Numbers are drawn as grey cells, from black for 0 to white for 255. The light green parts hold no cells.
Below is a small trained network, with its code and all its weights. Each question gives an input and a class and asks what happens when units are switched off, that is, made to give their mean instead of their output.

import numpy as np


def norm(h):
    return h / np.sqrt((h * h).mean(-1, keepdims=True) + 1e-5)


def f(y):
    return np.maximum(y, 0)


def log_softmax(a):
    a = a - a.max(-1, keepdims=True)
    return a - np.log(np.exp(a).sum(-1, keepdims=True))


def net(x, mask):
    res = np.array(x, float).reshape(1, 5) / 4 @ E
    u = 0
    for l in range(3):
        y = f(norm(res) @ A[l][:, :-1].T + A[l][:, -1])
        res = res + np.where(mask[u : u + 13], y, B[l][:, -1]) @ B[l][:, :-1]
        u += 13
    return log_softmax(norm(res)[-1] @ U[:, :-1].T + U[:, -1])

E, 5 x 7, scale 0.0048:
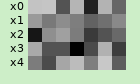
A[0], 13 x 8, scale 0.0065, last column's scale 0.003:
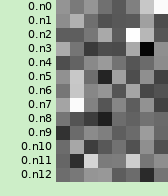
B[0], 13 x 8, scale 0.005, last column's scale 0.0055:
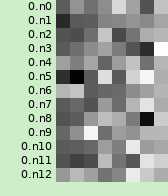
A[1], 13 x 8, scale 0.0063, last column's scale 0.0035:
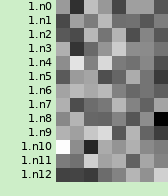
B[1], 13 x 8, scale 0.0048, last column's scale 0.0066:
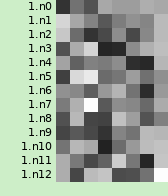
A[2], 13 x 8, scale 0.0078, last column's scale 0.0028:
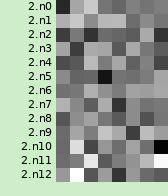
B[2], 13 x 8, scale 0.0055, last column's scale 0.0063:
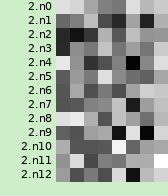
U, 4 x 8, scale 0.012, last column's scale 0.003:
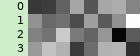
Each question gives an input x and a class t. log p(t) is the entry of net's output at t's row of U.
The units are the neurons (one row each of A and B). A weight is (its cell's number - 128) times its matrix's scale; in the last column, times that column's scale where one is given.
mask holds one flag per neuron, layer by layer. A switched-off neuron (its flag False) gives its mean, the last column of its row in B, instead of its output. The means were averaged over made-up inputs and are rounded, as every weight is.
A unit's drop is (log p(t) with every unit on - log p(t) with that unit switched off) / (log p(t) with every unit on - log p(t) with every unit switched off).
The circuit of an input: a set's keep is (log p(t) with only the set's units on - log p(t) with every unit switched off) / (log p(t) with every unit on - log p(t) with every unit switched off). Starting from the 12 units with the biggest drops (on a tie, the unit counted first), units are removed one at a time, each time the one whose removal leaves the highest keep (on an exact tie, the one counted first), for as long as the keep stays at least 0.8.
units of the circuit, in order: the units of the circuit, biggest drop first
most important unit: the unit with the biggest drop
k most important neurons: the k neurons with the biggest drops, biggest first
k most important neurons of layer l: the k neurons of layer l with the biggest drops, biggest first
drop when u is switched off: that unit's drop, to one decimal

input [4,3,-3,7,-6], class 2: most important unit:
0.n3
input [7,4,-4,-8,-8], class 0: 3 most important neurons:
(0.n7 2.n9 2.n4)
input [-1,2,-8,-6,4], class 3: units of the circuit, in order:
(1.n3 1.n10 2.n11)
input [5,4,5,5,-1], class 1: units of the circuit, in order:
(2.n12 2.n7)
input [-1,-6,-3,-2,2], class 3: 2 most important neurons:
(1.n3 0.n3)
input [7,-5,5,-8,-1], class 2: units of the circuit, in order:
(2.n9 1.n4)
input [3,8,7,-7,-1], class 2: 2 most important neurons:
(1.n4 1.n3)
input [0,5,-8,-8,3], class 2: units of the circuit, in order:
(2.n1 2.n9)
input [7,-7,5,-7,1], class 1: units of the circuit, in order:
(2.n12 2.n10 0.n6 1.n1)
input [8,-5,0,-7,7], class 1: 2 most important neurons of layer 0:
(0.n5 0.n6)
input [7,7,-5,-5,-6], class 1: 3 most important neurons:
(2.n12 0.n11 1.n4)
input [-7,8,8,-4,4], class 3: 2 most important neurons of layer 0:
(0.n9 0.n4)
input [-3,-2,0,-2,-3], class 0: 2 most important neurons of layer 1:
(1.n7 1.n10)
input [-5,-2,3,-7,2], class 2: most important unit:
2.n9
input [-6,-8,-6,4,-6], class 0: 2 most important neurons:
(0.n5 2.n8)
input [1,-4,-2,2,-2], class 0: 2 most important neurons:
(0.n5 0.n7)
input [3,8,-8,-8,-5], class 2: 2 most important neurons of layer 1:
(1.n4 1.n6)
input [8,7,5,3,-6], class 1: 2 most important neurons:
(2.n12 0.n11)
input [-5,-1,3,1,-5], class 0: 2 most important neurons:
(0.n5 0.n10)
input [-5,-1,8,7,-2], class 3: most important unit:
2.n0
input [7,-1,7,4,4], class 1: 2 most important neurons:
(2.n12 0.n6)
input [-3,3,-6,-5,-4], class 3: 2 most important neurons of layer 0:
(0.n3 0.n11)
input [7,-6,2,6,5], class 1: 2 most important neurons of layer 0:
(0.n6 0.n5)
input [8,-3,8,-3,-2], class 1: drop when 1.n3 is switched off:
0.2
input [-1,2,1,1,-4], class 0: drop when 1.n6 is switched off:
0.0
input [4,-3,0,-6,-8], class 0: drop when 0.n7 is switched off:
0.1
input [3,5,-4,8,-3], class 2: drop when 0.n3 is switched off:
0.1
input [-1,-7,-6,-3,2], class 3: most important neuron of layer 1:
(1.n3)
